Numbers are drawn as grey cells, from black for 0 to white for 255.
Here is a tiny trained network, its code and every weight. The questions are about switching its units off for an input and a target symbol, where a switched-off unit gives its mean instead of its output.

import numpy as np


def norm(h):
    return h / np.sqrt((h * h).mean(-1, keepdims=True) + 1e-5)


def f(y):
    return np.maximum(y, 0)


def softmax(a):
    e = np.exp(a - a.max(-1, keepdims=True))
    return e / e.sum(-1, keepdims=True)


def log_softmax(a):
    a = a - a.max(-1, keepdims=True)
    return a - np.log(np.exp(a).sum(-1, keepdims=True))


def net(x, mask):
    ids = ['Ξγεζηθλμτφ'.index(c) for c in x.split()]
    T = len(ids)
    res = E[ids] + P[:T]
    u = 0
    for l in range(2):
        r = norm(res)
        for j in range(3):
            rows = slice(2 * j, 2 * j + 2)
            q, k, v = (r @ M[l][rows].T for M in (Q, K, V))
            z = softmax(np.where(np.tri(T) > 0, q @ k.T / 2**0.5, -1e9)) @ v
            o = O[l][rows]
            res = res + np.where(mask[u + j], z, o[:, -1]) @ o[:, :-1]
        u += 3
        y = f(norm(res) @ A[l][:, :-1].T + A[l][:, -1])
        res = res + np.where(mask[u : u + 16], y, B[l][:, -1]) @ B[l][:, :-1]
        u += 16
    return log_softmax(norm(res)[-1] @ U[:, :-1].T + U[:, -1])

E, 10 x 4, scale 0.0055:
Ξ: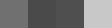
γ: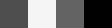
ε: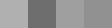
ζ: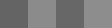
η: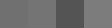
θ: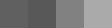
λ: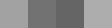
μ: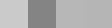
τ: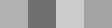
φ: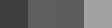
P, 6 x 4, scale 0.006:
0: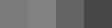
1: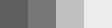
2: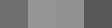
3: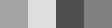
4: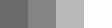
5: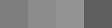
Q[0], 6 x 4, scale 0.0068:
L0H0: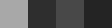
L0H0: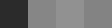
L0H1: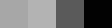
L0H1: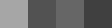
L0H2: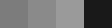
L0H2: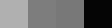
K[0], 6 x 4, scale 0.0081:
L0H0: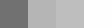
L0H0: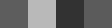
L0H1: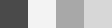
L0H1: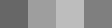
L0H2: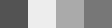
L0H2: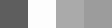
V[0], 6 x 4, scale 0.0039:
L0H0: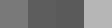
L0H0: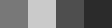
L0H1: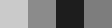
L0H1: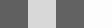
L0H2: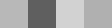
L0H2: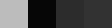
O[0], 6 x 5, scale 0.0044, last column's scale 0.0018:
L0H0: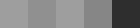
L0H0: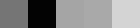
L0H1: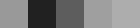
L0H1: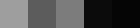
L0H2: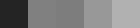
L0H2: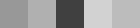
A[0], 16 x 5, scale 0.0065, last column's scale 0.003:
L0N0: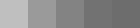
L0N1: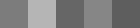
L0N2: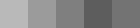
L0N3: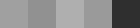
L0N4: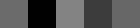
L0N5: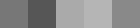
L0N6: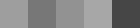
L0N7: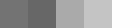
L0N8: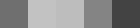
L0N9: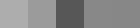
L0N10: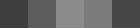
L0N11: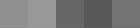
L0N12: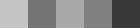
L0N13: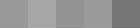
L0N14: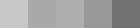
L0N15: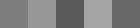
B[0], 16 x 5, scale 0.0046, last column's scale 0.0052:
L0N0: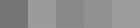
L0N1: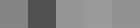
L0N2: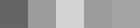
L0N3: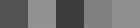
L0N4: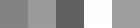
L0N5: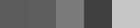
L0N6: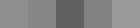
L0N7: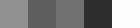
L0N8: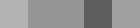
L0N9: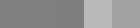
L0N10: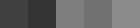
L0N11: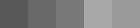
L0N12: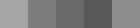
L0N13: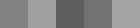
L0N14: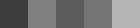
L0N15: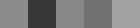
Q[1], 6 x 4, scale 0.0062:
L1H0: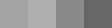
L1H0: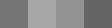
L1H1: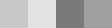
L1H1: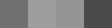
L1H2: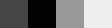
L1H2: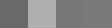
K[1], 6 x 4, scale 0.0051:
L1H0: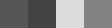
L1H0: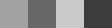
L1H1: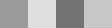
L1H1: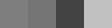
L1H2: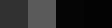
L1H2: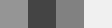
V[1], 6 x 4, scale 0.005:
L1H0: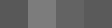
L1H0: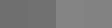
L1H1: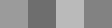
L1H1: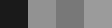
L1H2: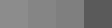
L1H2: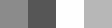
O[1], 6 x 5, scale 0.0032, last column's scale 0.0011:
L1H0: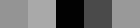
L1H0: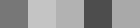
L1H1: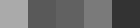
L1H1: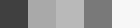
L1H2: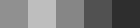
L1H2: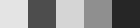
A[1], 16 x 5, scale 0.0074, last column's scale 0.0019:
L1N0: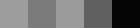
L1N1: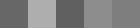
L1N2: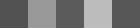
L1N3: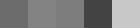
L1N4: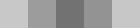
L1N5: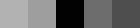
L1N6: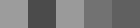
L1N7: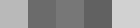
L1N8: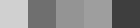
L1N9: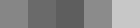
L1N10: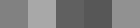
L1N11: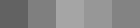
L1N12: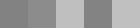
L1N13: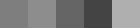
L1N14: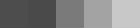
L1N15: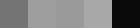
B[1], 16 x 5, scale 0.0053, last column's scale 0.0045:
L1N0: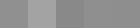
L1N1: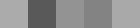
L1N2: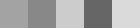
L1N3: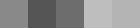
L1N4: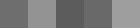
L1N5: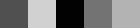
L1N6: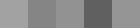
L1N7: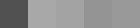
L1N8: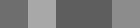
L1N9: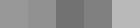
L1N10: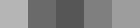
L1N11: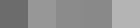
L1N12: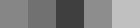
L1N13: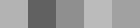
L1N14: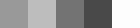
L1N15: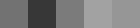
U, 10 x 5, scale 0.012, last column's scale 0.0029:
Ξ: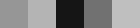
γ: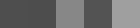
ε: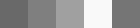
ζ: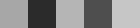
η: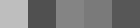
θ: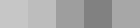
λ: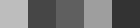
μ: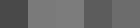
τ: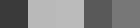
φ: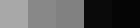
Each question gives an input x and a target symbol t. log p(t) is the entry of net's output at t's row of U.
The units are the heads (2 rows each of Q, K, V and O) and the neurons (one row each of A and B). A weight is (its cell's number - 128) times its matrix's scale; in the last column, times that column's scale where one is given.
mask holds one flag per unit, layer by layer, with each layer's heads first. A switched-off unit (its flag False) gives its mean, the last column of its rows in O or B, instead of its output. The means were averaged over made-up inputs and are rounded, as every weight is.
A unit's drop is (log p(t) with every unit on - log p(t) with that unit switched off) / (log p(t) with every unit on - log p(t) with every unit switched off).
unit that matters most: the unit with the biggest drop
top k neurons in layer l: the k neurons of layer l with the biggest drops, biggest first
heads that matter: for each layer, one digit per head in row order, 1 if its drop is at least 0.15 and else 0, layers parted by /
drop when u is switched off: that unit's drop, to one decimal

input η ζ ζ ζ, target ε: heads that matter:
111 / 000
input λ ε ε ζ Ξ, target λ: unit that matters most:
L0N7
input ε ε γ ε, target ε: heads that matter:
011 / 000
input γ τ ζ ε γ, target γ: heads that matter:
100 / 000
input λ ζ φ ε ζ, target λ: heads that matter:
011 / 000
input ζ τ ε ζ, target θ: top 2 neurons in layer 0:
[L0N7; L0N2]
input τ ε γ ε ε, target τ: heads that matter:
010 / 000
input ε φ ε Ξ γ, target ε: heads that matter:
001 / 000
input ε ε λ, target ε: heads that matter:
010 / 000
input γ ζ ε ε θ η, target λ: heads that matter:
100 / 000
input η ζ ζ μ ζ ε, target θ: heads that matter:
010 / 000
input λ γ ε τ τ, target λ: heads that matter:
011 / 000
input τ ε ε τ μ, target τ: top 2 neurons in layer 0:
[L0N7; L0N5]
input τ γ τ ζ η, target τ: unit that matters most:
L0H1
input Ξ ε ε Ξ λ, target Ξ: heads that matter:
001 / 000
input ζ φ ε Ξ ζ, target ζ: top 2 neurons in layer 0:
[L0N7; L0N14]
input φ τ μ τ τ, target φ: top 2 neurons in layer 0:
[L0N7; L0N3]
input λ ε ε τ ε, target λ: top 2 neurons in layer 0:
[L0N7; L0N5]
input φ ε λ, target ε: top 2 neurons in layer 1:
[L1N14; L1N15]
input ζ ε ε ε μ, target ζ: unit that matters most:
L0N7
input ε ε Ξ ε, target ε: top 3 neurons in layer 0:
[L0N7; L0N2; L0N9]
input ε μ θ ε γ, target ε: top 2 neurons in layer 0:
[L0N8; L0N2]
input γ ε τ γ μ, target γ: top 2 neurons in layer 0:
[L0N7; L0N5]
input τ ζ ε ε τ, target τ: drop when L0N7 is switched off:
0.2
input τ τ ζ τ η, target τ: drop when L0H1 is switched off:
0.3
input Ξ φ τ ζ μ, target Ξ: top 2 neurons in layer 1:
[L1N8; L1N4]
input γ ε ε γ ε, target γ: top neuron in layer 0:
[L0N7]
